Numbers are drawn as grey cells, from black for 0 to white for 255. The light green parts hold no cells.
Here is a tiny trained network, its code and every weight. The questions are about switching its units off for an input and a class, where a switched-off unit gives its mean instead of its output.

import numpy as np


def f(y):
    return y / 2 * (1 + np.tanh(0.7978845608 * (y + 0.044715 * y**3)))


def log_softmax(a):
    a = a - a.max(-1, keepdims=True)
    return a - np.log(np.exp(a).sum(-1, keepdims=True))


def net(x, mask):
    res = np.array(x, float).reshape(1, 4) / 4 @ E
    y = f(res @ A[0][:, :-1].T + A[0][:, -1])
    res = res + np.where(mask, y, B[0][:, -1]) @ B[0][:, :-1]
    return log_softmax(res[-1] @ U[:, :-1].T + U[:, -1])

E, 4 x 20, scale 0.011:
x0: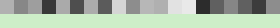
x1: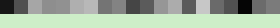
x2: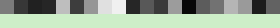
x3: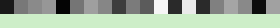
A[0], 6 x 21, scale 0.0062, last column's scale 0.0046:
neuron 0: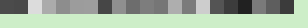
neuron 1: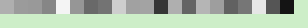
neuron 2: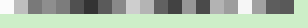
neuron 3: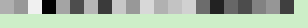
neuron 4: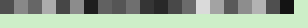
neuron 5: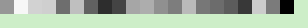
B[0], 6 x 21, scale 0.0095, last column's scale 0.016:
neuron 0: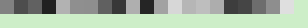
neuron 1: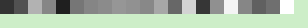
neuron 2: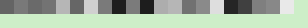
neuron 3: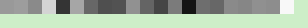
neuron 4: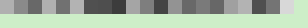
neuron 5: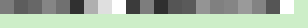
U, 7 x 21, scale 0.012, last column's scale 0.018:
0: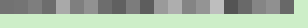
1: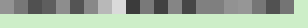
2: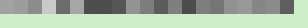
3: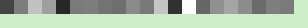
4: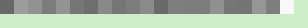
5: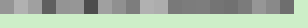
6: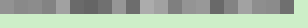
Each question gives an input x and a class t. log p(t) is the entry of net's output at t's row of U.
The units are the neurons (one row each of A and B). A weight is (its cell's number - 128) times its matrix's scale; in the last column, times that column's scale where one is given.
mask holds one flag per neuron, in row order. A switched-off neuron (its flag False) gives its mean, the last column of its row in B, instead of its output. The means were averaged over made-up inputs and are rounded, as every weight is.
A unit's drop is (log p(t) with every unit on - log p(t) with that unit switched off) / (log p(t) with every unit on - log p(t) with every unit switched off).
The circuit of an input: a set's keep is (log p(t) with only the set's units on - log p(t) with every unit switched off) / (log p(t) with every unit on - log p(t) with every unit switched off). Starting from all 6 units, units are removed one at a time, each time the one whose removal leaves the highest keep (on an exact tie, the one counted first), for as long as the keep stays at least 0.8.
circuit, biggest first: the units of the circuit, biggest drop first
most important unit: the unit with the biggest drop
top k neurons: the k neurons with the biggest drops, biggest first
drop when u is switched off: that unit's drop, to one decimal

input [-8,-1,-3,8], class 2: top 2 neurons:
[neuron 4; neuron 1]
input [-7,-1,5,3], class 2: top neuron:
[neuron 5]
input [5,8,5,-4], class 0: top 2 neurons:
[neuron 0; neuron 5]
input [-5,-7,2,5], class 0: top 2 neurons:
[neuron 2; neuron 1]
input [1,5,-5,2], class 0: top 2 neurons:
[neuron 0; neuron 1]
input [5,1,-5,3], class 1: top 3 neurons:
[neuron 5; neuron 1; neuron 4]
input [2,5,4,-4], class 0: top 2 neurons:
[neuron 5; neuron 0]
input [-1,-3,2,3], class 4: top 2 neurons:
[neuron 1; neuron 5]
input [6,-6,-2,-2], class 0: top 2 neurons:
[neuron 2; neuron 4]
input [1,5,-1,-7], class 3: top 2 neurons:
[neuron 1; neuron 2]
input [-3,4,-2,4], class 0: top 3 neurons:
[neuron 1; neuron 3; neuron 0]
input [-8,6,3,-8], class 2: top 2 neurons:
[neuron 4; neuron 2]
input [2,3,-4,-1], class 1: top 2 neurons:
[neuron 5; neuron 2]
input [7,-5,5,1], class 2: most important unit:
neuron 3
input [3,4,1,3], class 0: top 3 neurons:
[neuron 1; neuron 5; neuron 4]
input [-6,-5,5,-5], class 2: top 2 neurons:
[neuron 5; neuron 4]
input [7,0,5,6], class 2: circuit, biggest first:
[neuron 3; neuron 1]
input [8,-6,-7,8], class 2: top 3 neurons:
[neuron 3; neuron 1; neuron 0]
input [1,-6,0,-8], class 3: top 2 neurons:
[neuron 1; neuron 0]
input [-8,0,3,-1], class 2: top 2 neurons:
[neuron 4; neuron 5]
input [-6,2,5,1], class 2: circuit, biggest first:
[neuron 5]
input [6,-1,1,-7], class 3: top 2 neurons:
[neuron 1; neuron 4]
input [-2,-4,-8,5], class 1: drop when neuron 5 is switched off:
0.7
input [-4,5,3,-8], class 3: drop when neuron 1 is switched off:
0.8
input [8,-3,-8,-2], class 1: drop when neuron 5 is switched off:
1.8
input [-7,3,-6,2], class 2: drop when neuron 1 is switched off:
0.0
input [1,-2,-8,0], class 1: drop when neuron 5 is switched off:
0.8
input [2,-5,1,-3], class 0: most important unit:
neuron 2
